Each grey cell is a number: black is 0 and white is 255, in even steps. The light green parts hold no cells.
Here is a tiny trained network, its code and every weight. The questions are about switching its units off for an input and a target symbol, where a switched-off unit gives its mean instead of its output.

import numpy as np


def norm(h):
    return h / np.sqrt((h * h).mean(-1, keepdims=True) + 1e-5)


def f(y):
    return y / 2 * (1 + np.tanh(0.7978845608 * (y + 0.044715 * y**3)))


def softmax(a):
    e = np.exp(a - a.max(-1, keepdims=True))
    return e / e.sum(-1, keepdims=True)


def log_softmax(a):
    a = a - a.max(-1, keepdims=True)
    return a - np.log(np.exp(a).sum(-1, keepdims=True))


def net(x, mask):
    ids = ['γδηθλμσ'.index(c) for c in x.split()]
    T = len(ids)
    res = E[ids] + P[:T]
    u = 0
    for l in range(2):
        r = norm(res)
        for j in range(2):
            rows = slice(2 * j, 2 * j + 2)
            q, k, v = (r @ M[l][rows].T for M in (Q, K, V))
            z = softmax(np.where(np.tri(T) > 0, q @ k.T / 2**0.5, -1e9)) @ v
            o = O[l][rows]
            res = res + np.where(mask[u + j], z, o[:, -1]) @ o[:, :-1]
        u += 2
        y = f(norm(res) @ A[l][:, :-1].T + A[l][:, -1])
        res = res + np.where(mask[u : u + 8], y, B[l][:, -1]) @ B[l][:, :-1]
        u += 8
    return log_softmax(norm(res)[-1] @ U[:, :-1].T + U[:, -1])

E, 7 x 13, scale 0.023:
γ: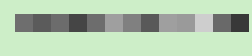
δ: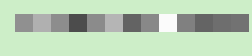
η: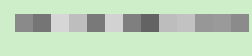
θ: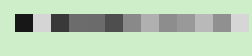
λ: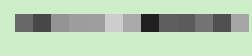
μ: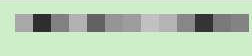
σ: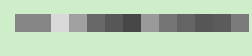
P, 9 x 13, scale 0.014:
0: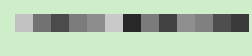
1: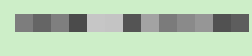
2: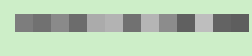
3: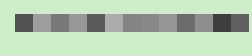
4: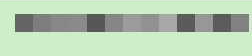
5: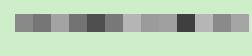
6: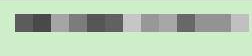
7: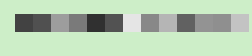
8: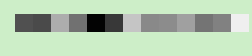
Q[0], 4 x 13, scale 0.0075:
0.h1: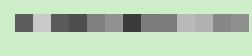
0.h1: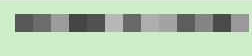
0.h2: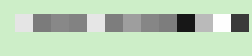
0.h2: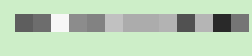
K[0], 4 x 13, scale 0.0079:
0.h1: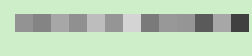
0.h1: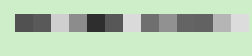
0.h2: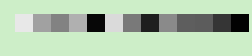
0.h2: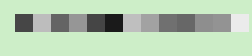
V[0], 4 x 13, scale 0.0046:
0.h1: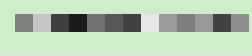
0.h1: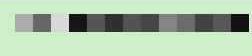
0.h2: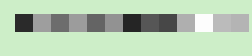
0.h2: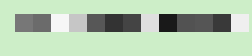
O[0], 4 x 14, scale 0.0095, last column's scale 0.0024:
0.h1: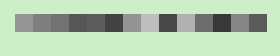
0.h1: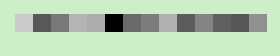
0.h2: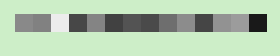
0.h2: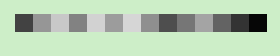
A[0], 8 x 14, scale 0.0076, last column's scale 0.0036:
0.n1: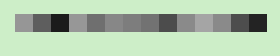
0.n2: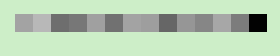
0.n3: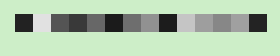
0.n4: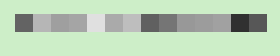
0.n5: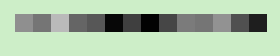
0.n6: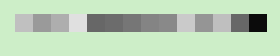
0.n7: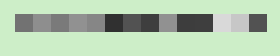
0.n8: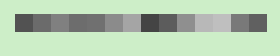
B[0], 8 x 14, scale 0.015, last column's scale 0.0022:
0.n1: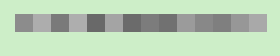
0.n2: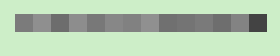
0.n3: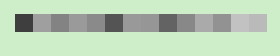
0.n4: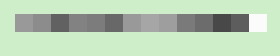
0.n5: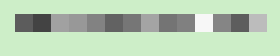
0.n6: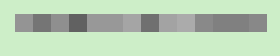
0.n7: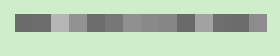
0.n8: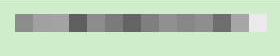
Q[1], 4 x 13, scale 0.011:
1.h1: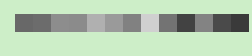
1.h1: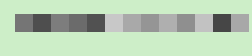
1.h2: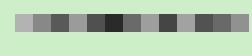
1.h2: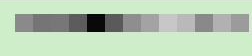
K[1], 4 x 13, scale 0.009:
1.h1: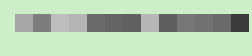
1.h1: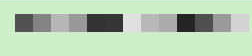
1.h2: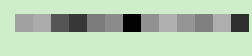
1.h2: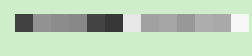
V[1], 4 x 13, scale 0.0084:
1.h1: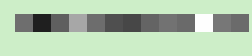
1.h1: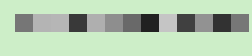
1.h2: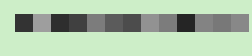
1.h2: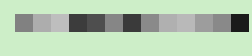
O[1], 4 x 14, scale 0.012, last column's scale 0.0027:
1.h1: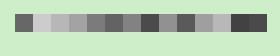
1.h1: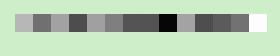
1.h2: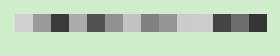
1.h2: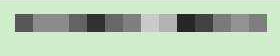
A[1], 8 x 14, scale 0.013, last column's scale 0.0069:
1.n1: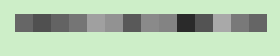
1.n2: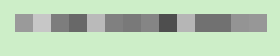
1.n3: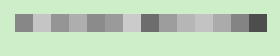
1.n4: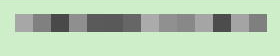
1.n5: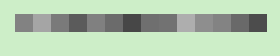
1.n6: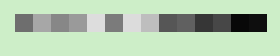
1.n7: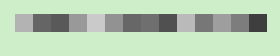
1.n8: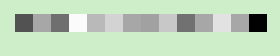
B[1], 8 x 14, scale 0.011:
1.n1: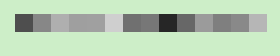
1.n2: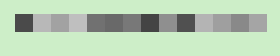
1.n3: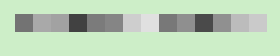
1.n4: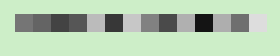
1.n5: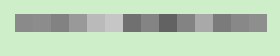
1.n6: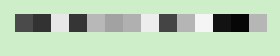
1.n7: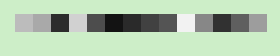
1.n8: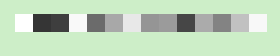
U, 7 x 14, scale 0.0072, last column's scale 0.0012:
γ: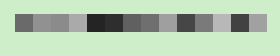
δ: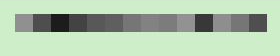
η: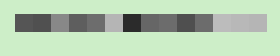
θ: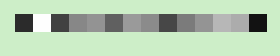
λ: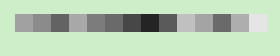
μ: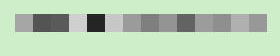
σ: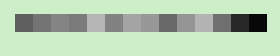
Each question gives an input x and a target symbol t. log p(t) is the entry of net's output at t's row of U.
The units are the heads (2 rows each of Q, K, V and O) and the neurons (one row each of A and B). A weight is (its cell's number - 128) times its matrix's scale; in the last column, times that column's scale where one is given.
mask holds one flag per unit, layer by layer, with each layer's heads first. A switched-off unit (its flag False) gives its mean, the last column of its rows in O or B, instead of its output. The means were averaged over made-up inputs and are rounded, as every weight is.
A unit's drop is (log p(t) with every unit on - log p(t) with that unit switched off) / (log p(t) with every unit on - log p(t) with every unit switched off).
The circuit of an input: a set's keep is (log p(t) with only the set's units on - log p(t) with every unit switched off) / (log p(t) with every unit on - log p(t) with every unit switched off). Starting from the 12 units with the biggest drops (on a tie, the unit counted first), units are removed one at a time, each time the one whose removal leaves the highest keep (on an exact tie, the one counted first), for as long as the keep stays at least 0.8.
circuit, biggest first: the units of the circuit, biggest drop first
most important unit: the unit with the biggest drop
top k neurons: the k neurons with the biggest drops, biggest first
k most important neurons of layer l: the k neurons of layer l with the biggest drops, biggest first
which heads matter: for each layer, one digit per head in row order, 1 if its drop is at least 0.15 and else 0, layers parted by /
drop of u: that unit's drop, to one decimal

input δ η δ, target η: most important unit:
1.h2
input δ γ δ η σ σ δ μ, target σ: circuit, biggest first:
0.h2; 1.n6
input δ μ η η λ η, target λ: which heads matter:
00 / 10
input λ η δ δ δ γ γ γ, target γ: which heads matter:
01 / 10
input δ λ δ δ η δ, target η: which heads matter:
00 / 00
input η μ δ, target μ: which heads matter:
00 / 10
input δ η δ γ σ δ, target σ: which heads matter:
01 / 00
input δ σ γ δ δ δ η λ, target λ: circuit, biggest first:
1.h2; 1.n7
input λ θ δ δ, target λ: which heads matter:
01 / 11
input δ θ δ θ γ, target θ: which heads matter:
10 / 00
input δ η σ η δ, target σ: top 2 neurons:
1.n6; 0.n4
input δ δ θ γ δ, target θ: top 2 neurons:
0.n3; 1.n2
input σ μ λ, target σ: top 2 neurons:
0.n4; 1.n6
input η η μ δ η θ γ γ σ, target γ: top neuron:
0.n5
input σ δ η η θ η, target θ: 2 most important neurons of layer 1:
1.n3; 1.n8
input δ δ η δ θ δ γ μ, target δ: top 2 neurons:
1.n8; 1.n4
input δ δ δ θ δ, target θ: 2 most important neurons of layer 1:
1.n2; 1.n8
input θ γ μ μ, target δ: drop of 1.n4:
0.2
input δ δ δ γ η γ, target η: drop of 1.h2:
0.1
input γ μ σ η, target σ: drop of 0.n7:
0.0
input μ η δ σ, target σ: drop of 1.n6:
0.2
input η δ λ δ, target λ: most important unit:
1.h1
